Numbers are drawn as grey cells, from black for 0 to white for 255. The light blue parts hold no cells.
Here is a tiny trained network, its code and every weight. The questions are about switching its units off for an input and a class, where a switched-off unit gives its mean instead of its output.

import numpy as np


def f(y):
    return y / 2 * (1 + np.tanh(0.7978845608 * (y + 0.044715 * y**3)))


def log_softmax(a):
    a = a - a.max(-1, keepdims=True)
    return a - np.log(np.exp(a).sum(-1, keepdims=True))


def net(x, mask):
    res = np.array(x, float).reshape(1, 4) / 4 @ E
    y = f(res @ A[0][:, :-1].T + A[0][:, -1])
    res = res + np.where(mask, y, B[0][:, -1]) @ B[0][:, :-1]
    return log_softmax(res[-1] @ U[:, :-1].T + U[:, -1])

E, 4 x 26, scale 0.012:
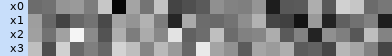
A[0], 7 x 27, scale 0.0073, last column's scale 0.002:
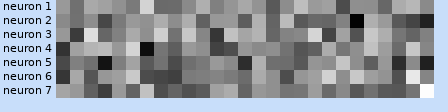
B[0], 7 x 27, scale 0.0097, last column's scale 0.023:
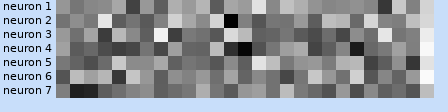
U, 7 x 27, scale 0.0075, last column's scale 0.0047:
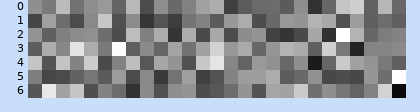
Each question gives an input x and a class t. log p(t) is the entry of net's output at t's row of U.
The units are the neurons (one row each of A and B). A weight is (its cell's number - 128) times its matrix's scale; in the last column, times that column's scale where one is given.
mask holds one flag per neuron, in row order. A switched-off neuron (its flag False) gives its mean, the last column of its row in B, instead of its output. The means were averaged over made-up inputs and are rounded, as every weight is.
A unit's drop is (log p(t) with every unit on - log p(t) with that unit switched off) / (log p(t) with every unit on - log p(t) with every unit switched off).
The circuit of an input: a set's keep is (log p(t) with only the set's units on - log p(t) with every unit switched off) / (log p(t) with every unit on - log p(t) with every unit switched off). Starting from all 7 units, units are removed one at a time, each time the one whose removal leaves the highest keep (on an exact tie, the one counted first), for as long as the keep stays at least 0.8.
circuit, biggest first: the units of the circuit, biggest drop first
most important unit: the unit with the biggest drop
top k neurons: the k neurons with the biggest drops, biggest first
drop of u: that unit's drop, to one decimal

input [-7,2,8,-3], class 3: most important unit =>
neuron 4
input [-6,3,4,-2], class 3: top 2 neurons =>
[neuron 4; neuron 1]
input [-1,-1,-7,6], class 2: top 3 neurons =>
[neuron 2; neuron 1; neuron 6]
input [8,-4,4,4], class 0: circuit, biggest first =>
[neuron 3; neuron 4]
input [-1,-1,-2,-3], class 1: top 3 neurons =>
[neuron 2; neuron 1; neuron 4]
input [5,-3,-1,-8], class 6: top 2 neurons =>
[neuron 6; neuron 7]
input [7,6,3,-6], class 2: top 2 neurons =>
[neuron 5; neuron 1]
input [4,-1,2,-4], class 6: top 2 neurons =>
[neuron 7; neuron 5]
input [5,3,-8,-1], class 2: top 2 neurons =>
[neuron 2; neuron 6]
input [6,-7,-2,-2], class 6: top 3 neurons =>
[neuron 6; neuron 4; neuron 7]
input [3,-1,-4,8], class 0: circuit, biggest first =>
[neuron 3; neuron 1]
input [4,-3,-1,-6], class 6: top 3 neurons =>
[neuron 6; neuron 7; neuron 3]
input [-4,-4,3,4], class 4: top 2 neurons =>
[neuron 6; neuron 5]
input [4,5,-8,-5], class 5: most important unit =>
neuron 3
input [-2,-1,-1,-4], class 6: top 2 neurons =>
[neuron 3; neuron 1]
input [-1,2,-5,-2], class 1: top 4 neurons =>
[neuron 4; neuron 1; neuron 5; neuron 2]
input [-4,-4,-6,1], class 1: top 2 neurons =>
[neuron 1; neuron 5]
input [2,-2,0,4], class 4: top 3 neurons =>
[neuron 6; neuron 4; neuron 3]
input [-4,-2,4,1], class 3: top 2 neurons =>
[neuron 3; neuron 4]
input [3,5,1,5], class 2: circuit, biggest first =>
[neuron 2]
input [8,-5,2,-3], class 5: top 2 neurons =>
[neuron 4; neuron 2]
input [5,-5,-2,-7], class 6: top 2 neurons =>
[neuron 6; neuron 4]
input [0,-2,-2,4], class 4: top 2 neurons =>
[neuron 6; neuron 4]
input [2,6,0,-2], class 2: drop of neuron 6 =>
0.1
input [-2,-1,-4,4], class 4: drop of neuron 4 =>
0.6
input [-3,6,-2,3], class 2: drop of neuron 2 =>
0.1
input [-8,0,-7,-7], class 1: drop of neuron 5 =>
0.0
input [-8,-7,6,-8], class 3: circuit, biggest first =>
[neuron 1]
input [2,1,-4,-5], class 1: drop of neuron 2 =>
0.1
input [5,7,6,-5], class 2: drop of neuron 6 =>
0.5
